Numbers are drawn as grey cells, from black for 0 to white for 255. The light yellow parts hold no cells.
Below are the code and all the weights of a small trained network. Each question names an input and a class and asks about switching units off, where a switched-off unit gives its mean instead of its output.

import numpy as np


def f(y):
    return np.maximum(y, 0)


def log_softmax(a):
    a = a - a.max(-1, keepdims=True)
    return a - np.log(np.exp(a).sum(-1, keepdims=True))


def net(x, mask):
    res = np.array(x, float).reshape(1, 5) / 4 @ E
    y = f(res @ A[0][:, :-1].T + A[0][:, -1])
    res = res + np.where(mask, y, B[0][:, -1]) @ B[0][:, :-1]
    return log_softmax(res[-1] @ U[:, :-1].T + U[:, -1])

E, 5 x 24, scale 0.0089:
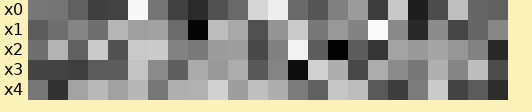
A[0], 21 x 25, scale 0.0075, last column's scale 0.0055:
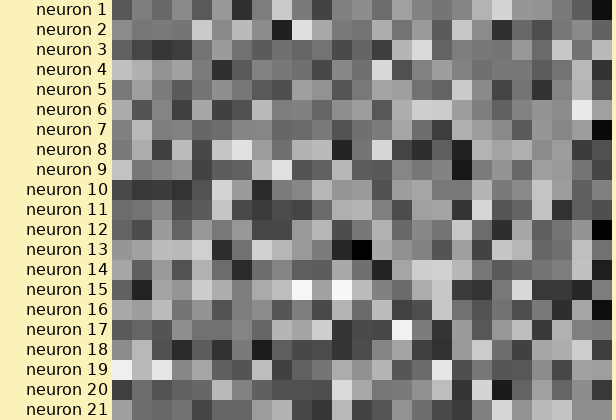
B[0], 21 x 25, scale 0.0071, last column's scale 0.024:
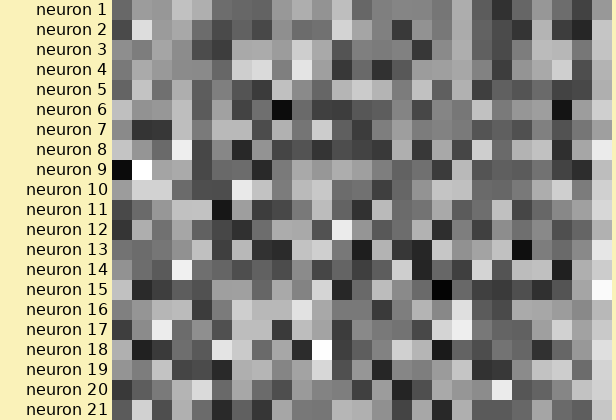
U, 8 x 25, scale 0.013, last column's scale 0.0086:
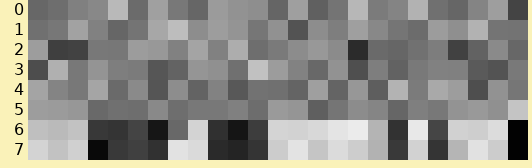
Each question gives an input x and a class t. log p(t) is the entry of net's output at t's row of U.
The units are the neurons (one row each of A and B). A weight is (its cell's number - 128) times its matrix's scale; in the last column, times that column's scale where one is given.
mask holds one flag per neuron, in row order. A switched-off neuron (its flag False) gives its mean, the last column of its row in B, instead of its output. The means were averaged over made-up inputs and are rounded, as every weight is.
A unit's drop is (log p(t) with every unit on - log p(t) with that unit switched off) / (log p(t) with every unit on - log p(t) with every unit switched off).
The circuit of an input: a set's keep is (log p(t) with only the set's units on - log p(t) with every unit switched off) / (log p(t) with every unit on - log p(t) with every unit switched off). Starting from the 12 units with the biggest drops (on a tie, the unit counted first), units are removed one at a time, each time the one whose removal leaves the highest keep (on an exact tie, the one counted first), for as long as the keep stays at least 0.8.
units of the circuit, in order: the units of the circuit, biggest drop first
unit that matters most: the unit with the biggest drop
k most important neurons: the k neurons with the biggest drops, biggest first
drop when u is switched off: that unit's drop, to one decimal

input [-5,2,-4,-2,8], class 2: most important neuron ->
neuron 15
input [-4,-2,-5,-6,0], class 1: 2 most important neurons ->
neuron 19; neuron 8
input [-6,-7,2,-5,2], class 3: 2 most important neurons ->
neuron 9; neuron 21
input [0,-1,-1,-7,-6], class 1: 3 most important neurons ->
neuron 15; neuron 19; neuron 4
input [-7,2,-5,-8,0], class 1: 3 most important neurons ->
neuron 19; neuron 4; neuron 16
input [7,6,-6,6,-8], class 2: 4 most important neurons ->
neuron 18; neuron 13; neuron 17; neuron 5
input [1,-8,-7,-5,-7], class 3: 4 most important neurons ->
neuron 9; neuron 21; neuron 15; neuron 8
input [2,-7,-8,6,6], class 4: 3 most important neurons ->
neuron 14; neuron 6; neuron 18
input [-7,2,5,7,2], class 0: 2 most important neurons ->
neuron 13; neuron 19
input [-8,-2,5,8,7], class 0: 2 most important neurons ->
neuron 17; neuron 13
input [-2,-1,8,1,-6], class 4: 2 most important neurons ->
neuron 8; neuron 15
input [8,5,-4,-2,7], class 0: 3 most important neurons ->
neuron 20; neuron 11; neuron 18
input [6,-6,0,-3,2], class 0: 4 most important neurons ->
neuron 11; neuron 20; neuron 2; neuron 12
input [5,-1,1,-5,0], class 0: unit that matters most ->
neuron 11
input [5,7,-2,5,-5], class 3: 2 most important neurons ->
neuron 5; neuron 12
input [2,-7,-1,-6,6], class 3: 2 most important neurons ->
neuron 9; neuron 18
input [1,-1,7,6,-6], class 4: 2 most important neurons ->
neuron 8; neuron 15
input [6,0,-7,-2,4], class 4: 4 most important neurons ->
neuron 14; neuron 6; neuron 13; neuron 17
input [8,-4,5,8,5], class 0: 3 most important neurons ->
neuron 20; neuron 11; neuron 19
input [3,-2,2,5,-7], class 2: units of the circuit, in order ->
neuron 18
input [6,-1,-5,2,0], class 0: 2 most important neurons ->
neuron 20; neuron 8
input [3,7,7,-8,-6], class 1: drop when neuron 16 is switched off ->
0.2
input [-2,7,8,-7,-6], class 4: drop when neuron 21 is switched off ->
0.1
